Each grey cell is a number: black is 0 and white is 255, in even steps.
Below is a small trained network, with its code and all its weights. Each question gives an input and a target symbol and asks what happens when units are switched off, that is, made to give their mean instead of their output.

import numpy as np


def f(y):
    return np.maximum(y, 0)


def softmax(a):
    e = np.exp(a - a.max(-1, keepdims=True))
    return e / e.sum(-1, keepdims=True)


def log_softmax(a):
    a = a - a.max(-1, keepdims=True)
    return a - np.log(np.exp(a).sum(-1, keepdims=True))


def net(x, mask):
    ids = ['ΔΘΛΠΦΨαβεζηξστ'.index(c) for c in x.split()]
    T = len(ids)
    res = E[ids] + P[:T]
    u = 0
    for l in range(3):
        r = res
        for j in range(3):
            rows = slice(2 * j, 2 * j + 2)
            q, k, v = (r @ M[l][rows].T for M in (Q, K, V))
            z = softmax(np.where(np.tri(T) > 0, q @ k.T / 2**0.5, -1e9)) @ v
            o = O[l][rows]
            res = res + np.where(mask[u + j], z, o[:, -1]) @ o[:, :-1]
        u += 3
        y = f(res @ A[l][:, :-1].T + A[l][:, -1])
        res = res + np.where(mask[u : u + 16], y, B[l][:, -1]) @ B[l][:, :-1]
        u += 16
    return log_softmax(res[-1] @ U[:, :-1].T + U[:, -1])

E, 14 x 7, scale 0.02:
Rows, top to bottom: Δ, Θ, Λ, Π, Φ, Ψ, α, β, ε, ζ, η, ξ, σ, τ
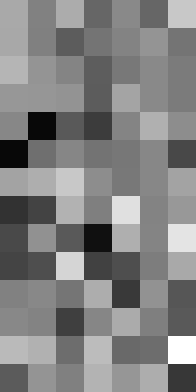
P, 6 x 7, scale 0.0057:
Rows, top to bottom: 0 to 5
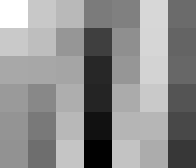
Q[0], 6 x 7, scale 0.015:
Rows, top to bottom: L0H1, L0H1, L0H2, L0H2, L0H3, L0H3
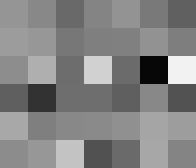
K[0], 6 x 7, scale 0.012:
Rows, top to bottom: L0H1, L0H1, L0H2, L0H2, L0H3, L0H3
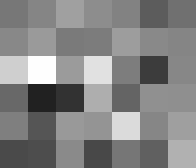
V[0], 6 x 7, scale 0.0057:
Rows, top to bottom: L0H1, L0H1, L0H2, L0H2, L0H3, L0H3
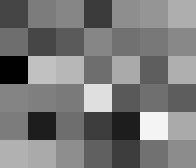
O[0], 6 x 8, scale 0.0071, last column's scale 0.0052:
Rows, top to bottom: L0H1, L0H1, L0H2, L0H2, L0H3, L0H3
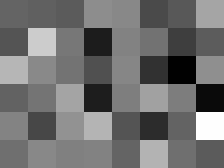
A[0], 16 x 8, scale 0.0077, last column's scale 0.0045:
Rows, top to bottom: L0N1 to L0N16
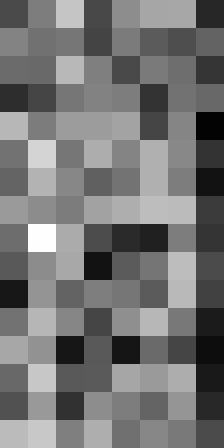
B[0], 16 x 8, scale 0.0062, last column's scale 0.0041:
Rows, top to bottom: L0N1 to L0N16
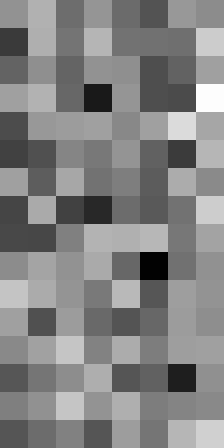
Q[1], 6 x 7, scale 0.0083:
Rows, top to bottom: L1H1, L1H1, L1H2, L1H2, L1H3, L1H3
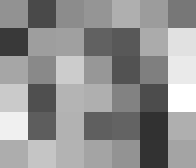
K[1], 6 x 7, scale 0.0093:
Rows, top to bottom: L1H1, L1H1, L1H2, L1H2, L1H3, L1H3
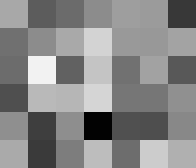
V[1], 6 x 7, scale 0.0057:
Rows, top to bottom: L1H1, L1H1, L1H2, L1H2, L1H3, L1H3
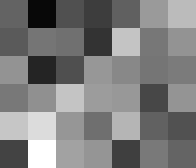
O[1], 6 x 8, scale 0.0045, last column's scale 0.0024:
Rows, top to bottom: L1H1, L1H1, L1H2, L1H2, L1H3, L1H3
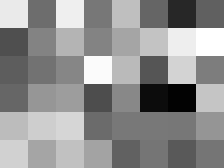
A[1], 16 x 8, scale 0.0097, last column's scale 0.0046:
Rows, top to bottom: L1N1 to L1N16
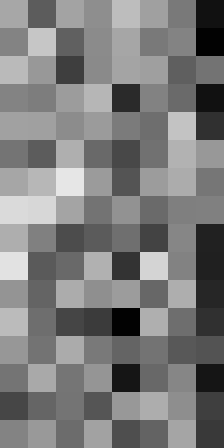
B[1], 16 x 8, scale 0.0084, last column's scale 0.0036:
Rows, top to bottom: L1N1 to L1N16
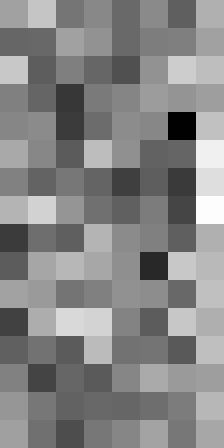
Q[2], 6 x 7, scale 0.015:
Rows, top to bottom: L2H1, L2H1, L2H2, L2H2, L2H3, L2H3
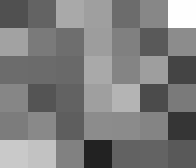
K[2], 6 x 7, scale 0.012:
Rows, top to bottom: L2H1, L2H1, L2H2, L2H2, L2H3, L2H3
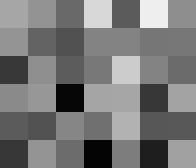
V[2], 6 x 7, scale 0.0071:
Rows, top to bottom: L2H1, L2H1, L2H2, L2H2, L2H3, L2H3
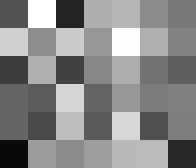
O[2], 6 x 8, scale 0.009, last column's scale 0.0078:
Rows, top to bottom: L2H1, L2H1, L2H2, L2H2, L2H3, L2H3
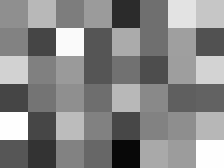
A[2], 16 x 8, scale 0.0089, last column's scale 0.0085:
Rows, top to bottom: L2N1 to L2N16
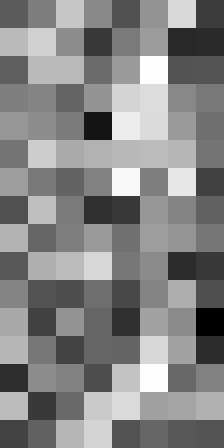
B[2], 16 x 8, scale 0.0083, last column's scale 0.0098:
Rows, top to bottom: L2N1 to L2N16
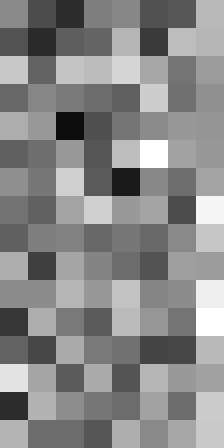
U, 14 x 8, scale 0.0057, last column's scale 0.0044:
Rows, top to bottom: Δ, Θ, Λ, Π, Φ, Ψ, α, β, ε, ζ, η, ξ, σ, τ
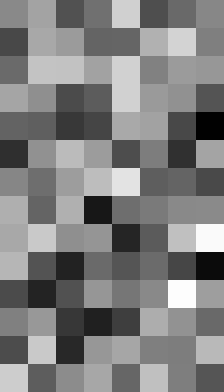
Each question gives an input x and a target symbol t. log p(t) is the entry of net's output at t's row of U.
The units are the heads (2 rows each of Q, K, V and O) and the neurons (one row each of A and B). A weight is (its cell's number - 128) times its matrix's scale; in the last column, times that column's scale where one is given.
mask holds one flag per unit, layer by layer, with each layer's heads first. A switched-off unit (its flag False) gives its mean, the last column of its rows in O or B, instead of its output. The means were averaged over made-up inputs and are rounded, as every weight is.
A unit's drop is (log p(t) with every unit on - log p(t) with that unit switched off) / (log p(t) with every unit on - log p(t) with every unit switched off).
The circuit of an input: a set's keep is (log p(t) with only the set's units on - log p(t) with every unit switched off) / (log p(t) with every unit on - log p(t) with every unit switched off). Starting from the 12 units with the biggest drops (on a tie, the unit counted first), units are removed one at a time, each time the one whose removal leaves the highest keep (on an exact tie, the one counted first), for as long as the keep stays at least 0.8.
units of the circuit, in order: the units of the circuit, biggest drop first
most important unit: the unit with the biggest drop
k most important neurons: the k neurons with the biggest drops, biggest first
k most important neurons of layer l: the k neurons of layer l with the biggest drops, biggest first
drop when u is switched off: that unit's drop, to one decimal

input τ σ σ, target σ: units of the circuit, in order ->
(L2H3 L1N5)
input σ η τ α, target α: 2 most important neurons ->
(L1N7 L2N3)
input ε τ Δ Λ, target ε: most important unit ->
L2H1
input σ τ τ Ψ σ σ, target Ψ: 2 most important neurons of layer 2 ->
(L2N13 L2N8)
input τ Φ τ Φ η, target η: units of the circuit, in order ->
(L0H2 L2H3 L1N8 L2N16)
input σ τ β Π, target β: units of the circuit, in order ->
(L2H1 L2H3)
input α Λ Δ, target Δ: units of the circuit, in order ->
(L2H3 L2N2 L1N8)
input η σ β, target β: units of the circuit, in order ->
(L0H2 L2H1 L2H3)
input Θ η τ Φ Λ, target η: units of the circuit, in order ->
(L1H3 L0H2 L0H3)
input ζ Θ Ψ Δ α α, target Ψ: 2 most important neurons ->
(L2N12 L2N8)
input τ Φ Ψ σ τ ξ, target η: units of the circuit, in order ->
(L0H2 L1H2 L2H3)
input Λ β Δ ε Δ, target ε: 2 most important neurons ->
(L1N6 L0N10)
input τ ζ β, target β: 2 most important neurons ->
(L0N4 L2N8)
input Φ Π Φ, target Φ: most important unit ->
L0H3
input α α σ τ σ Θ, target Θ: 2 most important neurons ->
(L2N6 L1N12)
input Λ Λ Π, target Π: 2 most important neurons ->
(L2N5 L2N3)
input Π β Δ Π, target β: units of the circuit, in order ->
(L2H1 L2H3 L0H2)
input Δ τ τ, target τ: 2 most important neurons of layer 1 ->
(L1N7 L1N8)
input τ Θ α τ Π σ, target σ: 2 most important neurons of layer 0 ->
(L0N8 L0N16)
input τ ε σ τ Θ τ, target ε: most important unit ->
L0H2
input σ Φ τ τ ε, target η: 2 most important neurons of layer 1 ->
(L1N9 L1N8)
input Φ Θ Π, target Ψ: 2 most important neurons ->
(L2N15 L2N7)
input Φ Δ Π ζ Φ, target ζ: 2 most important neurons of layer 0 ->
(L0N10 L0N3)
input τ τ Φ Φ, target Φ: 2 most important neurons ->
(L0N4 L2N15)
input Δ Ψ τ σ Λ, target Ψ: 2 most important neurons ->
(L2N8 L2N13)
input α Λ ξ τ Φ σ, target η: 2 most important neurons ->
(L1N8 L0N4)
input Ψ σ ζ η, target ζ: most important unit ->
L2H1
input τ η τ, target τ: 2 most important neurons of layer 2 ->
(L2N14 L2N3)
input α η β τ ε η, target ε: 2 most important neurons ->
(L0N13 L1N9)
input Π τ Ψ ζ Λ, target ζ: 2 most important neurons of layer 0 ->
(L0N10 L0N3)
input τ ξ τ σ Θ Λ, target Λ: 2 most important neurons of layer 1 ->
(L1N12 L1N10)
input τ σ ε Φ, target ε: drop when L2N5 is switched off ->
0.0
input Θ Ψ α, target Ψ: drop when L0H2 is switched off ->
0.2
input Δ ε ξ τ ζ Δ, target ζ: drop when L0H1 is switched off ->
-0.1
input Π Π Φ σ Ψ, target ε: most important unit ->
L2H2
